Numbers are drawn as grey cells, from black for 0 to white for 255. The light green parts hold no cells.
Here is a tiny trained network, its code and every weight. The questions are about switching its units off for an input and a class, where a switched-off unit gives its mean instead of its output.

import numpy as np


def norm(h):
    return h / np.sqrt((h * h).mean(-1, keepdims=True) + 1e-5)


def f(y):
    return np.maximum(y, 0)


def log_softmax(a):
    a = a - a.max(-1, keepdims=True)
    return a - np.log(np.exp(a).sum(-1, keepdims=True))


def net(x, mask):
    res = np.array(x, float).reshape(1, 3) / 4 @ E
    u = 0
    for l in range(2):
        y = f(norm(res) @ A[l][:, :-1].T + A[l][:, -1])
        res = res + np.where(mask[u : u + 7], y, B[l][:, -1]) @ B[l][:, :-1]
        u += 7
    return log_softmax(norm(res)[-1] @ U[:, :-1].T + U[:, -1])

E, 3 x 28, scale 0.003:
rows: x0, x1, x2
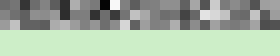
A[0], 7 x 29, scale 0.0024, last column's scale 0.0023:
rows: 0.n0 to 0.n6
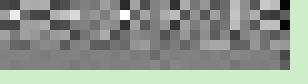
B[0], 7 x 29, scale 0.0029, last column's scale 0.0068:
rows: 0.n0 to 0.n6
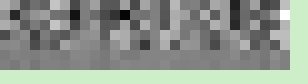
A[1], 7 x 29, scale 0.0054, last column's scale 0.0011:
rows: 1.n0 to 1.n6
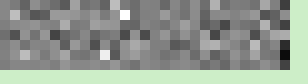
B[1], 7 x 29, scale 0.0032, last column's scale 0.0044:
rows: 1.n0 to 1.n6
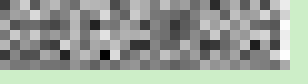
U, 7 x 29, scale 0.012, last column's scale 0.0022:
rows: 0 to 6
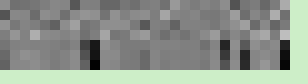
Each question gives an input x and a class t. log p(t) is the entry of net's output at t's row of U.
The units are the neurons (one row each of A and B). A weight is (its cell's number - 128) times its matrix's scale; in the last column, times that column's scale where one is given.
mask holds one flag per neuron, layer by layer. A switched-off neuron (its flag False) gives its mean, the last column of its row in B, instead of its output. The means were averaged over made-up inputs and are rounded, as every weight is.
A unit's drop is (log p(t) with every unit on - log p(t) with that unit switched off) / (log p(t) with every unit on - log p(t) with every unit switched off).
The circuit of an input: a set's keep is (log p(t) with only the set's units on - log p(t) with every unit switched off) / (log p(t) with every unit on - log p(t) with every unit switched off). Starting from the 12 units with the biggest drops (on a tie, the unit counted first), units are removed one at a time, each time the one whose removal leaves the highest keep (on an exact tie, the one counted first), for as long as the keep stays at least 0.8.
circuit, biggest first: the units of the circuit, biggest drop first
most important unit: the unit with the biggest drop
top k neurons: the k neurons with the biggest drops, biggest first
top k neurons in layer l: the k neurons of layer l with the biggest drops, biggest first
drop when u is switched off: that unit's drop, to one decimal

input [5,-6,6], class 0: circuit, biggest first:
0.n1
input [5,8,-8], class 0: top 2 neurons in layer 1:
1.n2, 1.n1
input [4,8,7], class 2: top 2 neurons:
1.n4, 0.n4
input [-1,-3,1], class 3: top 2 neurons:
1.n3, 0.n0
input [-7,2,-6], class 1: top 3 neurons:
1.n5, 0.n1, 0.n3
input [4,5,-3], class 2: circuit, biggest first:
1.n4, 0.n1
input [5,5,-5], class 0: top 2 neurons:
0.n2, 0.n0
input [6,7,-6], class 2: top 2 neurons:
1.n4, 0.n1
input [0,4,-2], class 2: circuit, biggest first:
0.n1, 1.n4
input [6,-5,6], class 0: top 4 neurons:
0.n1, 1.n5, 0.n3, 1.n1
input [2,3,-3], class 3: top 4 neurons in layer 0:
0.n1, 0.n4, 0.n2, 0.n0
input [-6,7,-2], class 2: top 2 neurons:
1.n4, 1.n0
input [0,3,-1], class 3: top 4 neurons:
0.n4, 1.n1, 1.n3, 1.n2
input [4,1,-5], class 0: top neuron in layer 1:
1.n3
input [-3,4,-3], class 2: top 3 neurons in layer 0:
0.n1, 0.n4, 0.n3
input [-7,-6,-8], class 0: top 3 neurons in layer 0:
0.n0, 0.n2, 0.n4
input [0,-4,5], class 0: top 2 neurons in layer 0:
0.n1, 0.n4
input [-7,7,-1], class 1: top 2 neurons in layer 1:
1.n5, 1.n2
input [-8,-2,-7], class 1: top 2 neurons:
1.n5, 0.n1
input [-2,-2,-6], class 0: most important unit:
1.n3
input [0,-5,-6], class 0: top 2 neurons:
0.n0, 0.n2
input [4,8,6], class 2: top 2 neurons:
1.n4, 0.n4
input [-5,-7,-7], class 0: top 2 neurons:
0.n0, 0.n2
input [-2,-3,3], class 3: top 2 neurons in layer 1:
1.n3, 1.n4
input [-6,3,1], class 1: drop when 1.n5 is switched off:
0.6
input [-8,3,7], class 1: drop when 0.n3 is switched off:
0.2
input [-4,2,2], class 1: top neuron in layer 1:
1.n5
